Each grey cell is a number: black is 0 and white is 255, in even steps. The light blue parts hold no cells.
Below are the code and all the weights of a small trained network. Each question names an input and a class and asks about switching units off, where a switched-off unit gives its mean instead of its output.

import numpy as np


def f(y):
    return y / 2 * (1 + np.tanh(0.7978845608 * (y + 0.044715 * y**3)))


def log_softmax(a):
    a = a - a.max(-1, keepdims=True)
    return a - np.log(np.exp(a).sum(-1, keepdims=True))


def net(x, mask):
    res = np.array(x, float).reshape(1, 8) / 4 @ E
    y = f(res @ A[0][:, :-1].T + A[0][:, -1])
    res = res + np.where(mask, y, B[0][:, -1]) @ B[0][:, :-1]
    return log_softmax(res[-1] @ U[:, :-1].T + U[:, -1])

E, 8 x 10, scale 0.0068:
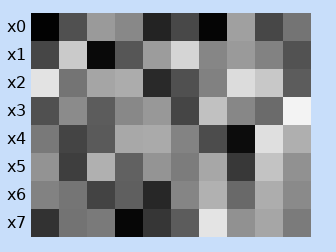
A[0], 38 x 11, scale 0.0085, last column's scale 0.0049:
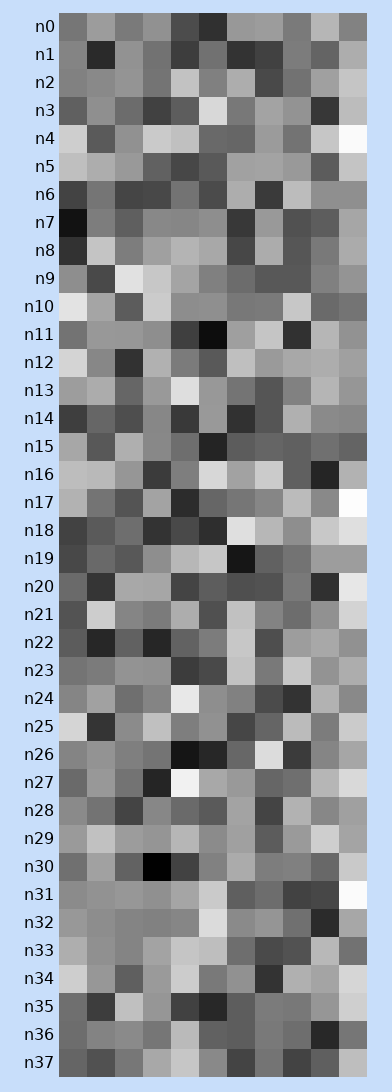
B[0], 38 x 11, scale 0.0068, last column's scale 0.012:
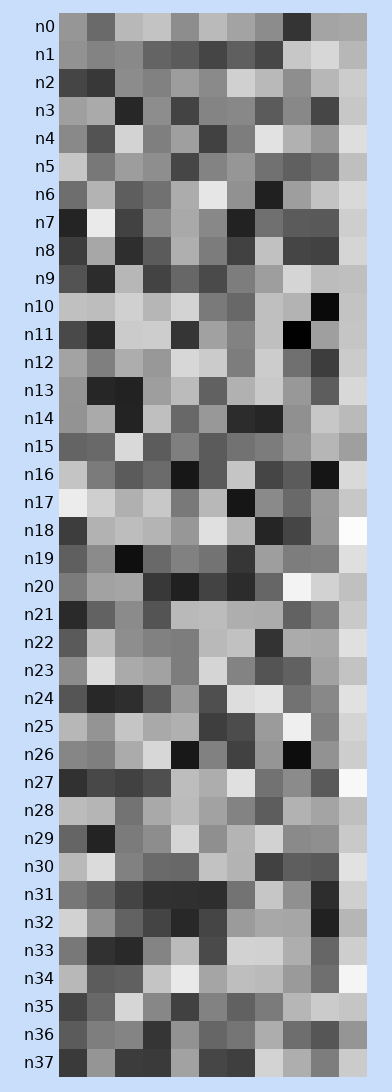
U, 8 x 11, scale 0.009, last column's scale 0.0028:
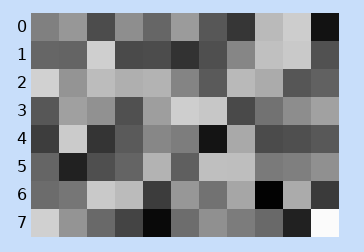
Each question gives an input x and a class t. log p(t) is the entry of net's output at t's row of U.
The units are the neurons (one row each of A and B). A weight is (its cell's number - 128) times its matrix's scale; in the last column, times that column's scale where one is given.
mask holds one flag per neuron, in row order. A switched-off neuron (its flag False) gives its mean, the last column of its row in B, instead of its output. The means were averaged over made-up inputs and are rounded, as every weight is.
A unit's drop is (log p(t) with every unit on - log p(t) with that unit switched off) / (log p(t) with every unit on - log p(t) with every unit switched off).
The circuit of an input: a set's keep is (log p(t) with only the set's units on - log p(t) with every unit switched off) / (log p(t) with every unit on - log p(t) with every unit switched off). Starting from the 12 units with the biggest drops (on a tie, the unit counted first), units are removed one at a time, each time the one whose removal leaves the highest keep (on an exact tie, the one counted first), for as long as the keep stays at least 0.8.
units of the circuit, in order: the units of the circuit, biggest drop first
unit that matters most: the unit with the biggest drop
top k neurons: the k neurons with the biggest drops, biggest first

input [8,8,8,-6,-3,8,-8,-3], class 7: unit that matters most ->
n16
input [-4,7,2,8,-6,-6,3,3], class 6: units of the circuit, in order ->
[n11 n26]
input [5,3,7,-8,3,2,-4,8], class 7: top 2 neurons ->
[n3 n5]
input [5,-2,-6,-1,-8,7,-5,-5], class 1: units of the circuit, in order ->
[n9 n20]
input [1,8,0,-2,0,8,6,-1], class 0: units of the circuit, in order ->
[n14 n21 n24]
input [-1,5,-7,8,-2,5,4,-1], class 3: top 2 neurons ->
[n6 n22]
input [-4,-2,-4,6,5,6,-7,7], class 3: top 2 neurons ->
[n22 n6]
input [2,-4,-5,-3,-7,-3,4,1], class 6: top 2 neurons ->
[n11 n26]
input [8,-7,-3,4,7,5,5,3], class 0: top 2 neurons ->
[n14 n6]
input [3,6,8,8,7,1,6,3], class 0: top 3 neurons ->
[n14 n17 n27]
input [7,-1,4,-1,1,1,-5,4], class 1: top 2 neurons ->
[n20 n1]
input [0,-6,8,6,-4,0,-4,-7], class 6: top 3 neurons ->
[n11 n26 n0]
